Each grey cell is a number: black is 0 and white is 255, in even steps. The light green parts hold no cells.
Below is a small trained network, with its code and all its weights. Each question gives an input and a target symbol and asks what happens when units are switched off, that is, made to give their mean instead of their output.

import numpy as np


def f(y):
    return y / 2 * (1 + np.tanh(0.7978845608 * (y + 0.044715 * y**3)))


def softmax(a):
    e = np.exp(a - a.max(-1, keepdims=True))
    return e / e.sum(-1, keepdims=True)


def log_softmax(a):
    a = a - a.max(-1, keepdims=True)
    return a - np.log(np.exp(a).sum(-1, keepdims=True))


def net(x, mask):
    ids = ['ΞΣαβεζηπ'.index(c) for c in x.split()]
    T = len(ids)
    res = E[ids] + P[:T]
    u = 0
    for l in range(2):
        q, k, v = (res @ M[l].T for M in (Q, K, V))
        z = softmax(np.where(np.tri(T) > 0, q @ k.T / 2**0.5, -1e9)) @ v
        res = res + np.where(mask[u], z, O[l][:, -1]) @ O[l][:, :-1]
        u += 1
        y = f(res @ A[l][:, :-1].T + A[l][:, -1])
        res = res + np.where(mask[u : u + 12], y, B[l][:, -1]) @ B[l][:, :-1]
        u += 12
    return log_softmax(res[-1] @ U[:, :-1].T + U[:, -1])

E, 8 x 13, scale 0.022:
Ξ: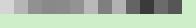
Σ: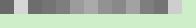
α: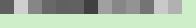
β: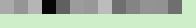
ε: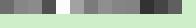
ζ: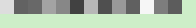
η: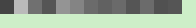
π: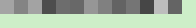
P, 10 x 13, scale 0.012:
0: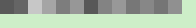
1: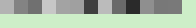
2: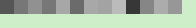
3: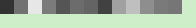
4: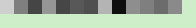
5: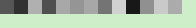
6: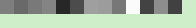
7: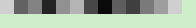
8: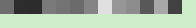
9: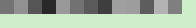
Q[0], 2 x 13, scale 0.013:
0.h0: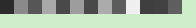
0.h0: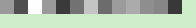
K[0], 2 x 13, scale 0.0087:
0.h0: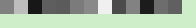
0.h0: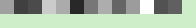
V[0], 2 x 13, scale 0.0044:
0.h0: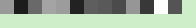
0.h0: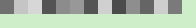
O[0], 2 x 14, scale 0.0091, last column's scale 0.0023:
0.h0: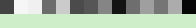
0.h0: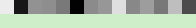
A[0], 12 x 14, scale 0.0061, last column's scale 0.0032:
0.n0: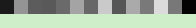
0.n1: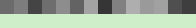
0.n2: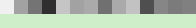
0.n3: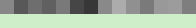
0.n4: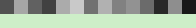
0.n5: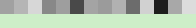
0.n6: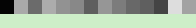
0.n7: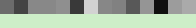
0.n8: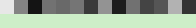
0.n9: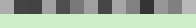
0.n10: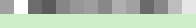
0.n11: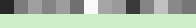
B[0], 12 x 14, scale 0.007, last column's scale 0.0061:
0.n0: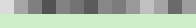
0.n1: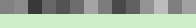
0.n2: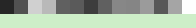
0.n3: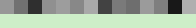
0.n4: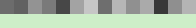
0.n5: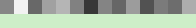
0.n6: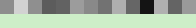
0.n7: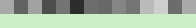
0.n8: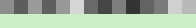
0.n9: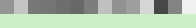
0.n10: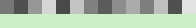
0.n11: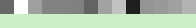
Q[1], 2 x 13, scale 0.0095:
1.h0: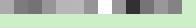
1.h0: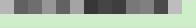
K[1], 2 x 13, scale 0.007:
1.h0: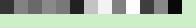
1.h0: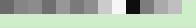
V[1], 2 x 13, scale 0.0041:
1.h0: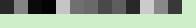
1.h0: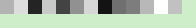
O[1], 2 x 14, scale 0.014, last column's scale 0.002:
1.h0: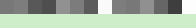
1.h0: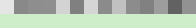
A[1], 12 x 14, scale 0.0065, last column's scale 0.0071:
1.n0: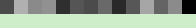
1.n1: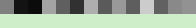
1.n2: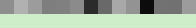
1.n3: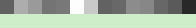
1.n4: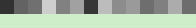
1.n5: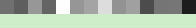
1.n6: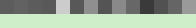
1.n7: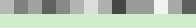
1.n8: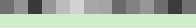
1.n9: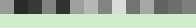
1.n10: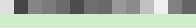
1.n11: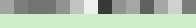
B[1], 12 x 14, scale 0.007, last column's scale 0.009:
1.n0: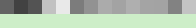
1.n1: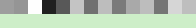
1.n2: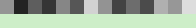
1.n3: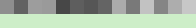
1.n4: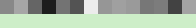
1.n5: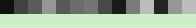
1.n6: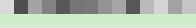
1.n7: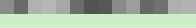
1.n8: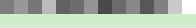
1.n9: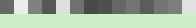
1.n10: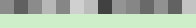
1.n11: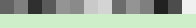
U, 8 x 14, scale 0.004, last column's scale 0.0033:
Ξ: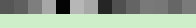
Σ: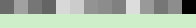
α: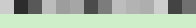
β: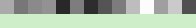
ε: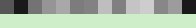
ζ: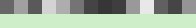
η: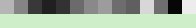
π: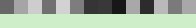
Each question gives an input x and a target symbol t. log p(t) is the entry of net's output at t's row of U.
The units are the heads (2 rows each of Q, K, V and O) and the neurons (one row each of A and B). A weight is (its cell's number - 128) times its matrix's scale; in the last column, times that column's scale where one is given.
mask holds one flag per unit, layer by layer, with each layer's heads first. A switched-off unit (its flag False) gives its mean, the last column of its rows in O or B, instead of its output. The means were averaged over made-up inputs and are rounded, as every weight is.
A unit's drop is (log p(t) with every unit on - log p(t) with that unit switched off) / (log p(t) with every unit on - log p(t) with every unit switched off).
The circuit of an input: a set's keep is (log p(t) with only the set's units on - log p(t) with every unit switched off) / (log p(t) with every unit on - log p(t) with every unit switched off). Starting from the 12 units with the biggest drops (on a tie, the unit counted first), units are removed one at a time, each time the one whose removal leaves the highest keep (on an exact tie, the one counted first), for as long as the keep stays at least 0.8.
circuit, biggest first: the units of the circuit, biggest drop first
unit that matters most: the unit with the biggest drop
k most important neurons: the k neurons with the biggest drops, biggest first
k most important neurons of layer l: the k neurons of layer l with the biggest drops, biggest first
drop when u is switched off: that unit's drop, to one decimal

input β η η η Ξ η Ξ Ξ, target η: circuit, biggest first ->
[1.h0, 0.n11]
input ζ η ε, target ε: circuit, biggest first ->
[1.n5, 1.h0, 0.h0]
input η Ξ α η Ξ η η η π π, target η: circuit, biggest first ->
[1.h0]
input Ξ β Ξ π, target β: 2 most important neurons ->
[1.n1, 0.n9]
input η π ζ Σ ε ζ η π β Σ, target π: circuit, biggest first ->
[0.h0, 0.n5]
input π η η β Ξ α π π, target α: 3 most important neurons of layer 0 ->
[0.n11, 0.n3, 0.n5]
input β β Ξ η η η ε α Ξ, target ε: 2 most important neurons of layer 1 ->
[1.n0, 1.n4]
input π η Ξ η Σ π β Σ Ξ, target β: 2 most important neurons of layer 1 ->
[1.n1, 1.n11]
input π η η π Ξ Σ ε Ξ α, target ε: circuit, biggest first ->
[1.n0, 1.h0, 0.n2]
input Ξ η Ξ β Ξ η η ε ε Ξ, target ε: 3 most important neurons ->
[0.n2, 1.n0, 0.n8]
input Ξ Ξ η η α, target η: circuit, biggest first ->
[1.h0, 0.n11]
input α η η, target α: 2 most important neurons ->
[0.n3, 0.n2]
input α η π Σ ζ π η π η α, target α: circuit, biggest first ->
[1.h0, 0.n10, 1.n10]
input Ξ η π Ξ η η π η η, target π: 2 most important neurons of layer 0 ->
[0.n2, 0.n6]
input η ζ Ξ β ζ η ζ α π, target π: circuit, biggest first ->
[0.h0]
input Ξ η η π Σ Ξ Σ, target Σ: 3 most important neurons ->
[1.n11, 0.n8, 1.n9]
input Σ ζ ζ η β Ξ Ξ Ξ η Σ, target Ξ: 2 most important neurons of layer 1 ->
[1.n0, 1.n3]
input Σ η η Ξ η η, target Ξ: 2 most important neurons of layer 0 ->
[0.n8, 0.n11]
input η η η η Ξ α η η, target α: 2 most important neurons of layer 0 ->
[0.n11, 0.n3]
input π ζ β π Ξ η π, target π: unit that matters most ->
0.h0
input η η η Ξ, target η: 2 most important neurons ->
[0.n2, 1.n4]
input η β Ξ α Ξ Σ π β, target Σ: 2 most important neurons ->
[0.n11, 1.n11]
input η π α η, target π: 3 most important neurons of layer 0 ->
[0.n5, 0.n8, 0.n6]
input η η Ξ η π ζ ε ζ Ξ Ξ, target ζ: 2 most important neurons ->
[1.n5, 0.n1]
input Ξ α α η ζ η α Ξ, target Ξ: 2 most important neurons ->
[0.n10, 0.n4]
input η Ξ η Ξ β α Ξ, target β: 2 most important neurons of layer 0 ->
[0.n2, 0.n9]
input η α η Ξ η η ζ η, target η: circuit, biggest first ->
[1.h0]
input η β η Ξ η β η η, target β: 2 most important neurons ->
[0.n11, 1.n1]
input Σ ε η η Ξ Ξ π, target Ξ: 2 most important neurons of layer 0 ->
[0.n8, 0.n2]
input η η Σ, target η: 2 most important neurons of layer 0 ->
[0.n11, 0.n10]
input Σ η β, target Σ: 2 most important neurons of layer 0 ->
[0.n8, 0.n10]
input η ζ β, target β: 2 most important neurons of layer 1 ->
[1.n3, 1.n7]
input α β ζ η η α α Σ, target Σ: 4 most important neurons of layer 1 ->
[1.n11, 1.n9, 1.n6, 1.n3]
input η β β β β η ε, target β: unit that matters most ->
0.h0
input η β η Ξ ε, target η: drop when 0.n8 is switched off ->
-0.1
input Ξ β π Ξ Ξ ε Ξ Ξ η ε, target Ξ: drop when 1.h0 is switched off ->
0.3
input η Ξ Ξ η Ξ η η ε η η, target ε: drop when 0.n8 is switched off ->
0.0
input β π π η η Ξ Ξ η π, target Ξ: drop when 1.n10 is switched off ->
0.1
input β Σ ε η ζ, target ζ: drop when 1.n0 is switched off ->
0.3
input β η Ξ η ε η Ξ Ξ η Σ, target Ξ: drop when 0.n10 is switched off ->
0.2
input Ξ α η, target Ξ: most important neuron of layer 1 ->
[1.n9]
